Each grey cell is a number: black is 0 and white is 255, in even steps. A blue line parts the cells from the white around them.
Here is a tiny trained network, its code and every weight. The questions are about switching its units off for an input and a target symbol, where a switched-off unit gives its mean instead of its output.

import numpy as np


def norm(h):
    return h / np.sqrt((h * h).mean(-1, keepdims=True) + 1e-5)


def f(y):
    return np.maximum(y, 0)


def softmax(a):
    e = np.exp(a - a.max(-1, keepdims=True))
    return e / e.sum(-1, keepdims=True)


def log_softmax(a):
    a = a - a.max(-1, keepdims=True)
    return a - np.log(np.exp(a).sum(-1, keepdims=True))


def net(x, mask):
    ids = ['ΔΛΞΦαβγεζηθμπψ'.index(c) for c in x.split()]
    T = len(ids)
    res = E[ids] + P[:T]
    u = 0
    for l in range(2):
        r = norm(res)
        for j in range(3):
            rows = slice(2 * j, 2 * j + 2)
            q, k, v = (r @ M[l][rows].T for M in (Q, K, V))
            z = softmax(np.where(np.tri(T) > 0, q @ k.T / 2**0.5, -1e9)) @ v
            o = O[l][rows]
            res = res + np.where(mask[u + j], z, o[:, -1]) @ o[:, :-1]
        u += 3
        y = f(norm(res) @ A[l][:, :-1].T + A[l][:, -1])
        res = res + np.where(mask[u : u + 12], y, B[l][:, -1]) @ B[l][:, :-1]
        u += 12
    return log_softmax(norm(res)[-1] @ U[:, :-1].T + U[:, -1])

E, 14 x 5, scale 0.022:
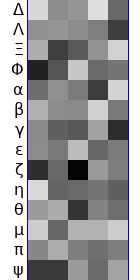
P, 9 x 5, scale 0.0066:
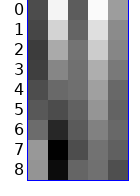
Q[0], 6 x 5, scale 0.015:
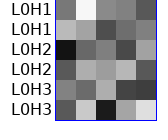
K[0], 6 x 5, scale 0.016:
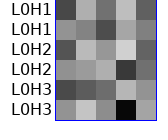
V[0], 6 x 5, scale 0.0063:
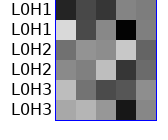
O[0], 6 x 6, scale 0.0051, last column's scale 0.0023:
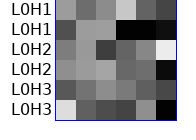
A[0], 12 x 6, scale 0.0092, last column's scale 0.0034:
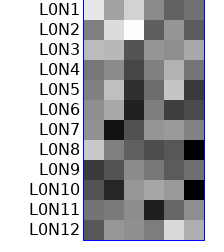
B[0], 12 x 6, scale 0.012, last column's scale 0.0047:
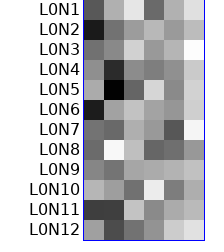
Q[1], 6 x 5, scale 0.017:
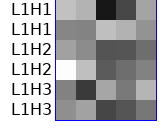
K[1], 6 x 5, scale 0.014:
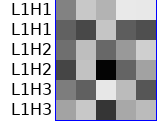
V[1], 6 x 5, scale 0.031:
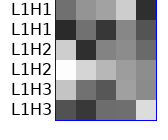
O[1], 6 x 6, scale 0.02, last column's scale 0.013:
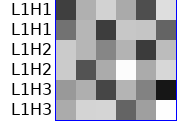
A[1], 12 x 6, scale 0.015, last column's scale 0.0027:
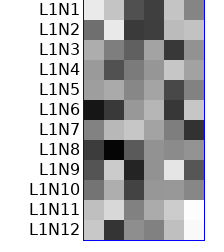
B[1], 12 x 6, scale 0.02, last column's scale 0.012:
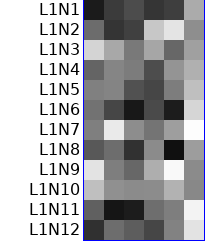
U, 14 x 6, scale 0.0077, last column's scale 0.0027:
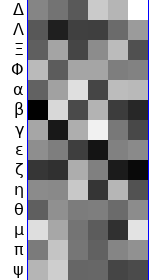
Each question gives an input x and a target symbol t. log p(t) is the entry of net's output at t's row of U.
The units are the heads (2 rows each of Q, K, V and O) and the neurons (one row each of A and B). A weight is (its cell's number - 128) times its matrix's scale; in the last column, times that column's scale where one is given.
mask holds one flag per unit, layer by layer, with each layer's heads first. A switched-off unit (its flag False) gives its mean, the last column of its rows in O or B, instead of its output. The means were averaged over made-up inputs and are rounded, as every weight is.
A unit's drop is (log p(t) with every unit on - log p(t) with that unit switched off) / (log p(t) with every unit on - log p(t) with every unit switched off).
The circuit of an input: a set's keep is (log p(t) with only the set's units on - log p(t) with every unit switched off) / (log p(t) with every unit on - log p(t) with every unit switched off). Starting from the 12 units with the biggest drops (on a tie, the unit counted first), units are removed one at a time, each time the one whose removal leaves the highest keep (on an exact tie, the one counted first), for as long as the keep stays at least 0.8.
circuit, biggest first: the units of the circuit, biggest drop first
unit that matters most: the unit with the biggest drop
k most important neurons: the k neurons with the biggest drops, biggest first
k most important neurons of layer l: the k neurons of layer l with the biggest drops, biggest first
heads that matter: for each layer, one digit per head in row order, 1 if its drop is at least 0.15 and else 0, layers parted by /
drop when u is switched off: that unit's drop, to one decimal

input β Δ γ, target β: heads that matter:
100 / 100
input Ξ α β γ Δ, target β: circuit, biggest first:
L1H1; L1H2
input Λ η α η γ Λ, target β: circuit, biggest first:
L1H1
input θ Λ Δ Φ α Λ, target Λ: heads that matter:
000 / 100
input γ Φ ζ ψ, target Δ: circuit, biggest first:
L1H1; L0N10; L0N4
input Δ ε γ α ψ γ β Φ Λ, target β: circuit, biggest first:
L1H1; L0N3
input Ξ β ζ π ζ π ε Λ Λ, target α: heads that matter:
100 / 000
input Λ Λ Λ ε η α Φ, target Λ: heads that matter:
001 / 100
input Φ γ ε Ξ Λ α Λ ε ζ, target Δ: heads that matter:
100 / 100
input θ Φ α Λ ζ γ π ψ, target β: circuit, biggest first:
L1H1; L0N10
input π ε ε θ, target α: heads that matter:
000 / 000
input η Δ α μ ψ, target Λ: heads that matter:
000 / 100
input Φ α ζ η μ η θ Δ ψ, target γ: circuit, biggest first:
L1H2; L0N8
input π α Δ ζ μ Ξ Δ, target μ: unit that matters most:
L0N7
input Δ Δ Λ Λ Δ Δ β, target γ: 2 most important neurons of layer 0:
L0N7; L0N6
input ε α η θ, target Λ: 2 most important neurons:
L1N6; L0N8
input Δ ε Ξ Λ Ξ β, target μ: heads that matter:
000 / 010
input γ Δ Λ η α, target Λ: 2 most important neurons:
L0N11; L0N5
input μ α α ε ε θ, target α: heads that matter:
100 / 001
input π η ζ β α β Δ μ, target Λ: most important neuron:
L1N12
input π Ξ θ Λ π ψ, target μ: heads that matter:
100 / 010
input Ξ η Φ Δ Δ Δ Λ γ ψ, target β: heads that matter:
000 / 100
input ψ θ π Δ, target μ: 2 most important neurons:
L0N5; L0N4
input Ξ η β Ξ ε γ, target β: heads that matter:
000 / 100
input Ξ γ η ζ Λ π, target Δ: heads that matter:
001 / 100
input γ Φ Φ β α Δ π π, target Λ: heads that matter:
100 / 100
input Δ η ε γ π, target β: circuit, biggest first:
L1H1
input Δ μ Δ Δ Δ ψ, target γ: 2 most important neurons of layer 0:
L0N10; L0N12
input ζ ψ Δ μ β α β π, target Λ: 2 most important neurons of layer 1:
L1N12; L1N1
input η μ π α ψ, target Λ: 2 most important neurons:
L0N10; L1N1
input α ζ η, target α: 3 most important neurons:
L0N8; L0N5; L0N4
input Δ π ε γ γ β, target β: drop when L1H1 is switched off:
0.7
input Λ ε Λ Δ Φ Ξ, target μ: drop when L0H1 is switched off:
0.5
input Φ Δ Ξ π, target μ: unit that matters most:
L1H2
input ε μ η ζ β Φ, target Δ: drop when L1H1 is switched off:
0.5
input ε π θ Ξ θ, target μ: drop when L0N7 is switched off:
0.3
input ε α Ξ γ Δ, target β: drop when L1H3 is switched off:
0.2
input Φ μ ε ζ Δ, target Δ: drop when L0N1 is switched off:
0.1
